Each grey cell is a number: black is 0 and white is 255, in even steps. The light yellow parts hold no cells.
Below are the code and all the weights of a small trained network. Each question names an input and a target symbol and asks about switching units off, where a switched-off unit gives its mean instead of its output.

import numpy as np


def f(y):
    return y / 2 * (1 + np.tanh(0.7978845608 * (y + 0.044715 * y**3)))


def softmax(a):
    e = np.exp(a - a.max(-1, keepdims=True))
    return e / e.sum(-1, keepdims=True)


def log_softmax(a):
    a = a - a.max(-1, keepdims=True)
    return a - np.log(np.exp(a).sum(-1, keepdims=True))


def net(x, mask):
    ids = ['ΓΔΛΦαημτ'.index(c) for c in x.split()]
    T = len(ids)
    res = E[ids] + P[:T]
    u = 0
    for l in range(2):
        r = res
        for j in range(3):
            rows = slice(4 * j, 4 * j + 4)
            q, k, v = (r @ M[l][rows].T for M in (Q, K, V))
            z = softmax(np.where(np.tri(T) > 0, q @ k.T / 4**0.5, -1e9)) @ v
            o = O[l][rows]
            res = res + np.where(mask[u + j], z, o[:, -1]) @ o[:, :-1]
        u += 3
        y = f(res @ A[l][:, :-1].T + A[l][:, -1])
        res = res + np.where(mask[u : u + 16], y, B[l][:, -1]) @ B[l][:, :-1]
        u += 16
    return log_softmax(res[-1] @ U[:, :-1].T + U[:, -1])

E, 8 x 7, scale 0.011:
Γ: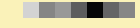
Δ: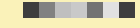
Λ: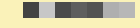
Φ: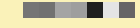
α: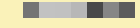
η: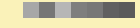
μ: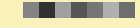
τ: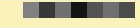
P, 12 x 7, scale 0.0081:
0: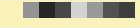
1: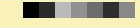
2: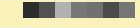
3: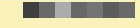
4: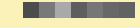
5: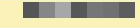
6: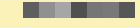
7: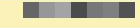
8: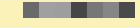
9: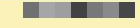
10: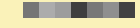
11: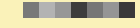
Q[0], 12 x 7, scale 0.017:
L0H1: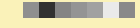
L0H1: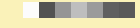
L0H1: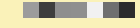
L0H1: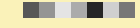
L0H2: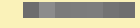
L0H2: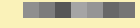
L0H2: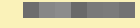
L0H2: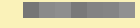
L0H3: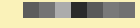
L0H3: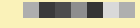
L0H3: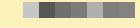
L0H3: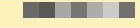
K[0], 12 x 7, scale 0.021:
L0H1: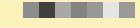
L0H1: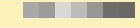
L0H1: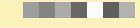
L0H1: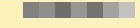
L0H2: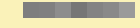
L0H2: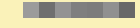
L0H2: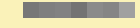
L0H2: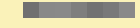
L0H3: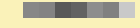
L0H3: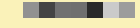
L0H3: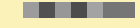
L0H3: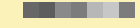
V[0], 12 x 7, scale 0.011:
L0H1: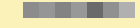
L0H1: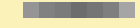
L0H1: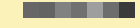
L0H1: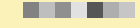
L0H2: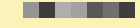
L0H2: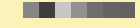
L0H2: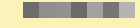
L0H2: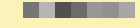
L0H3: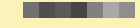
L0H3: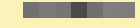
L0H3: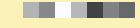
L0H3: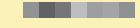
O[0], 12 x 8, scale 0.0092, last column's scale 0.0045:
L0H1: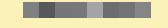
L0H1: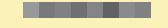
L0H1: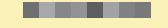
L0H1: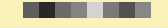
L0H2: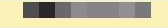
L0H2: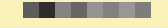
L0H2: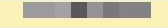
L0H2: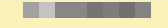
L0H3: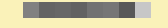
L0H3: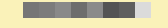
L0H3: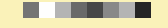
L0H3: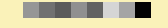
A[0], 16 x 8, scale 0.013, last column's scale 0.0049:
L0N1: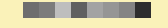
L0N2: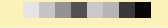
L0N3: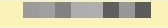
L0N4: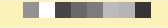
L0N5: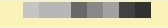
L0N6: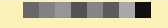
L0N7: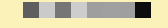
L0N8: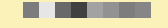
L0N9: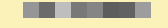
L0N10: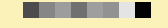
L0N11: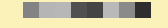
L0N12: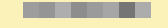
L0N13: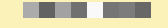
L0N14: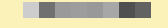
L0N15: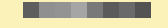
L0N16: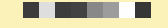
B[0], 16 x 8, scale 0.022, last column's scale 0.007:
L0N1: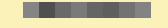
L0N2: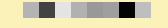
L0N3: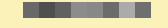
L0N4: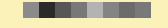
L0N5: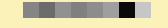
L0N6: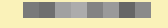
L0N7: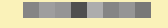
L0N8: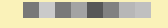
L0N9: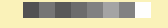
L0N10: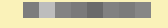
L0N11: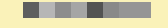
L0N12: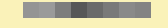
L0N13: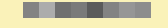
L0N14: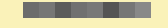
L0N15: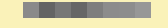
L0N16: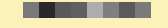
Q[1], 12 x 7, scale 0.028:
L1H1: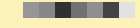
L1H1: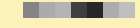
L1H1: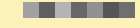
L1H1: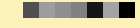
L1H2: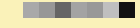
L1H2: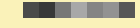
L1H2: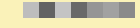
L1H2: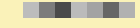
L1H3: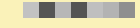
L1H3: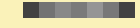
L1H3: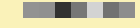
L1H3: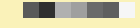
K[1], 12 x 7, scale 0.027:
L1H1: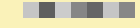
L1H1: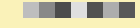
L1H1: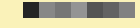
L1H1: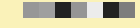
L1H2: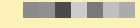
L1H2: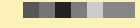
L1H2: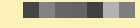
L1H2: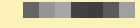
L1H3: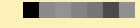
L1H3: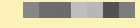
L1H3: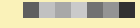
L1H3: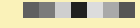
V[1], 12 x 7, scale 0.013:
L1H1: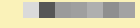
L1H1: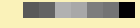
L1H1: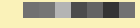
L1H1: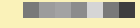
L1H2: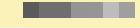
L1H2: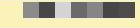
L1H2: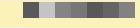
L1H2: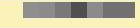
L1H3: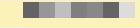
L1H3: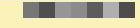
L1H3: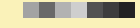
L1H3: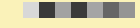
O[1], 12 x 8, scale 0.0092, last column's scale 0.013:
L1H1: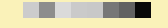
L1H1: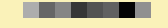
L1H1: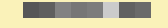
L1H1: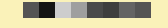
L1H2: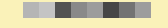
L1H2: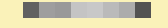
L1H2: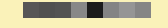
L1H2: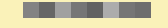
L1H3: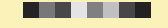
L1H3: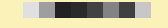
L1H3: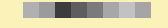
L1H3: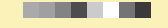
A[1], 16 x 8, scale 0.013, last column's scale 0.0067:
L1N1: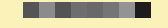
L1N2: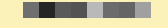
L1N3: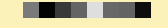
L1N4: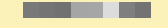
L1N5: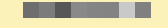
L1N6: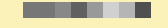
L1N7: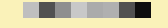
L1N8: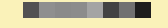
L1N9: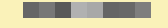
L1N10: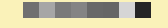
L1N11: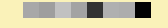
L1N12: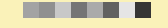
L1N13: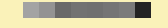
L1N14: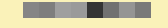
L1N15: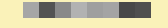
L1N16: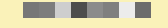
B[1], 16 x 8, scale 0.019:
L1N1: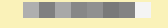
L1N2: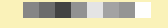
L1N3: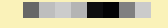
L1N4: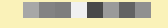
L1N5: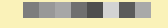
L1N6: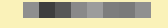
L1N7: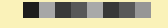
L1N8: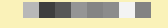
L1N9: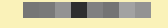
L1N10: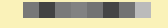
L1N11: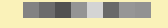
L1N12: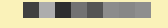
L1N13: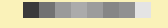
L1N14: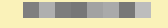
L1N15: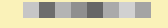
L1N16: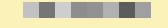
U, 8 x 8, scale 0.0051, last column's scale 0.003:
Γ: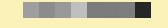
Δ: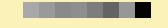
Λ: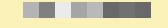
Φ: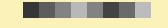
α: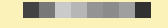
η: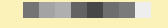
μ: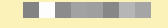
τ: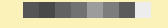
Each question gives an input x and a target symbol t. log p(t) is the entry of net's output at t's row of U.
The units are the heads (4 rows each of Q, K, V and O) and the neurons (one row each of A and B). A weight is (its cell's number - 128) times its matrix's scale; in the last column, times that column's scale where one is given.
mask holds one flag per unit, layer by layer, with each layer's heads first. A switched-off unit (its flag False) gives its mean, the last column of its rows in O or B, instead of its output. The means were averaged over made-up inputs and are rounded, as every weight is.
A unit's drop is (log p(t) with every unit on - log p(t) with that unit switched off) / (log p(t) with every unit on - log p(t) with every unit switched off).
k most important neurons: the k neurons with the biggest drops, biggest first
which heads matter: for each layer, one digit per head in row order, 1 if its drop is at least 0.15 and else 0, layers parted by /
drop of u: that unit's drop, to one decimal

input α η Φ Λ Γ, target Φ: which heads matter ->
110 / 100
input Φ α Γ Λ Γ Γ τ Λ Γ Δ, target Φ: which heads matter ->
111 / 011
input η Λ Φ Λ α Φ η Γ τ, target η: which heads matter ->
111 / 101
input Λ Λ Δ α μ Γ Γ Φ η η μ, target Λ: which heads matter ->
011 / 001
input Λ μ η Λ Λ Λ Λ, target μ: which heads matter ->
111 / 001
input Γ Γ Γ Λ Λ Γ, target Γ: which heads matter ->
011 / 111
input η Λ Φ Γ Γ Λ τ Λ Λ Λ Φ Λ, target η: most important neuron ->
L1N2
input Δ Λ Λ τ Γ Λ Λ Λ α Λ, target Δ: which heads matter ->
011 / 011
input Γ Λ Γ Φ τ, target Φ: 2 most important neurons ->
L1N3, L0N8
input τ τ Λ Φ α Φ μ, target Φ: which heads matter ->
010 / 100
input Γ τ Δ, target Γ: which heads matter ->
011 / 101
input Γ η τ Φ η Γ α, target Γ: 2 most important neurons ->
L0N9, L0N5
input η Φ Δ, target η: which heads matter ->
111 / 000
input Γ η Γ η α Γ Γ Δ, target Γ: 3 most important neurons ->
L0N9, L0N5, L1N4
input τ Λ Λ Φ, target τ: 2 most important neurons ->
L1N6, L0N9
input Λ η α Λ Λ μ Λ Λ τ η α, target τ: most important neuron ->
L1N7
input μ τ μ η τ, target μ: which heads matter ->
110 / 101
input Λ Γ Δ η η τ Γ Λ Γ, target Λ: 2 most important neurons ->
L1N16, L0N14
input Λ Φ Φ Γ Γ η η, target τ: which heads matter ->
111 / 001
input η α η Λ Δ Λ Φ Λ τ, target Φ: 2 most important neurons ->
L1N3, L1N2
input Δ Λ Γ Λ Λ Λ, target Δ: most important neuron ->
L1N8
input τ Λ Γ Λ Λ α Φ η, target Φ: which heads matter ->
100 / 010
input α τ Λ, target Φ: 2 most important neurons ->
L0N8, L1N3
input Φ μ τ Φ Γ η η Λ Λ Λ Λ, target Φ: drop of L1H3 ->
0.2
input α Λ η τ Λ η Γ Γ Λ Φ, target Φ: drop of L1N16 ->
0.1
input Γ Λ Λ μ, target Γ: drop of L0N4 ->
0.0
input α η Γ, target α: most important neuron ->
L0N7
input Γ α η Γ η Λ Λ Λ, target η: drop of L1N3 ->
-0.1
